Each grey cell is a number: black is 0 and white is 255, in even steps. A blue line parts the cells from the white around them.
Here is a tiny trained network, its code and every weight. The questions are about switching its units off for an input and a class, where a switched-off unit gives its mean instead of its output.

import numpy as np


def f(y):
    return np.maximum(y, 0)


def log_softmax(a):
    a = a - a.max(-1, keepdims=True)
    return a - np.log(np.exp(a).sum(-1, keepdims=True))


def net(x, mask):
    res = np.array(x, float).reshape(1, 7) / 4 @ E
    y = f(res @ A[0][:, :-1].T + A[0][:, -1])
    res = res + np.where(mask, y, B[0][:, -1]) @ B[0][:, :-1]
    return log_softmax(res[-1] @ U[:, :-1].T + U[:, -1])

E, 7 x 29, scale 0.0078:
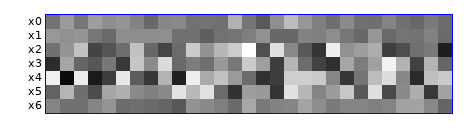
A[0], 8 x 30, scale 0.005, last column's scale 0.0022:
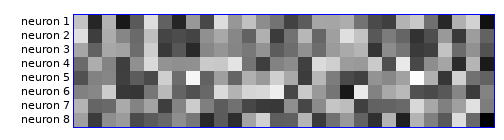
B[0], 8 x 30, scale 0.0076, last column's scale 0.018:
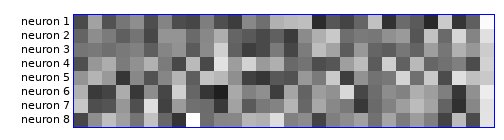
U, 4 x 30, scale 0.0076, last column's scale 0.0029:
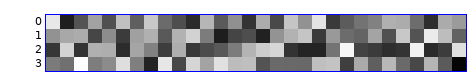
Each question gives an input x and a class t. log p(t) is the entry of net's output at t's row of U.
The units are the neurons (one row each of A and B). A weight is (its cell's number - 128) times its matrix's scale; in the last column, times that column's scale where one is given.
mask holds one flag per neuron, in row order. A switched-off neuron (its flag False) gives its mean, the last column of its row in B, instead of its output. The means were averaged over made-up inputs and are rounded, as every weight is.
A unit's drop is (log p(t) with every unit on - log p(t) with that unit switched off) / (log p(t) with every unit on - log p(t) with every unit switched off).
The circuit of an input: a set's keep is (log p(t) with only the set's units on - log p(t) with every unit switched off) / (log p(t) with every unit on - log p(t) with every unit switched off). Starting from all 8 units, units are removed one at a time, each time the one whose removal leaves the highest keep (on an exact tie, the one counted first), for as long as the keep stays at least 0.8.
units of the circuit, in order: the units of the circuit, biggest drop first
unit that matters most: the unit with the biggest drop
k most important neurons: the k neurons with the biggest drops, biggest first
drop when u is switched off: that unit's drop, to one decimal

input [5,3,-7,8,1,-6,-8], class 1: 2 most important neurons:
(neuron 5; neuron 6)
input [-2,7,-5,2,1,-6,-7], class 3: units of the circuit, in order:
(neuron 8)
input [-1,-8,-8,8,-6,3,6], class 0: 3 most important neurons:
(neuron 7; neuron 2; neuron 1)
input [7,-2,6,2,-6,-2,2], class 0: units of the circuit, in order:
(neuron 1; neuron 6)
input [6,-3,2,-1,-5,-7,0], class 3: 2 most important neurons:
(neuron 1; neuron 8)
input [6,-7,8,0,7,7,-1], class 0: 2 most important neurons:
(neuron 6; neuron 8)
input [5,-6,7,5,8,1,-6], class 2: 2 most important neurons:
(neuron 1; neuron 7)
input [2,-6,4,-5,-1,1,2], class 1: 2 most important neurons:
(neuron 7; neuron 2)
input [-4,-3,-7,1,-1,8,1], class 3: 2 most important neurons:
(neuron 4; neuron 6)
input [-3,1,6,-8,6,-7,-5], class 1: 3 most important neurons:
(neuron 2; neuron 3; neuron 4)
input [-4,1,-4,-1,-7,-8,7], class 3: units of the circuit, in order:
(neuron 1; neuron 8)
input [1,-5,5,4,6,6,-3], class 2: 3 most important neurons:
(neuron 1; neuron 8; neuron 7)
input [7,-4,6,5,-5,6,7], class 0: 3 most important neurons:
(neuron 6; neuron 1; neuron 8)
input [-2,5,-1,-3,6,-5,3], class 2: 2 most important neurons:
(neuron 1; neuron 4)
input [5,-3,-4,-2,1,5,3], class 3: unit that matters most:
neuron 4
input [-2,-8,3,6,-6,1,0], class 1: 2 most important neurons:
(neuron 1; neuron 5)
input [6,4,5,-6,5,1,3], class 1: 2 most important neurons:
(neuron 2; neuron 3)
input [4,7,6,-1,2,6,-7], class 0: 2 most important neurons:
(neuron 6; neuron 8)
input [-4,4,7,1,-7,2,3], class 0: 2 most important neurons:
(neuron 6; neuron 1)
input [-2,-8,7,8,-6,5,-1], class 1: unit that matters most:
neuron 5
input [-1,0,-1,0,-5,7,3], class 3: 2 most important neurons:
(neuron 4; neuron 1)
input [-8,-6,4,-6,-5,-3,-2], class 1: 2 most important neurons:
(neuron 1; neuron 7)
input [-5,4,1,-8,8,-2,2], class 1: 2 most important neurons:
(neuron 2; neuron 3)
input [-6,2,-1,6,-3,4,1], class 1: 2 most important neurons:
(neuron 1; neuron 5)
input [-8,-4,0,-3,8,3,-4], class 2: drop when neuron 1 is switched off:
1.2
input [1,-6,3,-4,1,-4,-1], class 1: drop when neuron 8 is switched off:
-0.1
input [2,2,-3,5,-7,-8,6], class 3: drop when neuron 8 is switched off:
0.6
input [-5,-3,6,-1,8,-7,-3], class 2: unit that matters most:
neuron 1
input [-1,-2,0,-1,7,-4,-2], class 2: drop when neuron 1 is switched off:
1.2
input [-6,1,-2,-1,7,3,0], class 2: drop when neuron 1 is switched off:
1.1
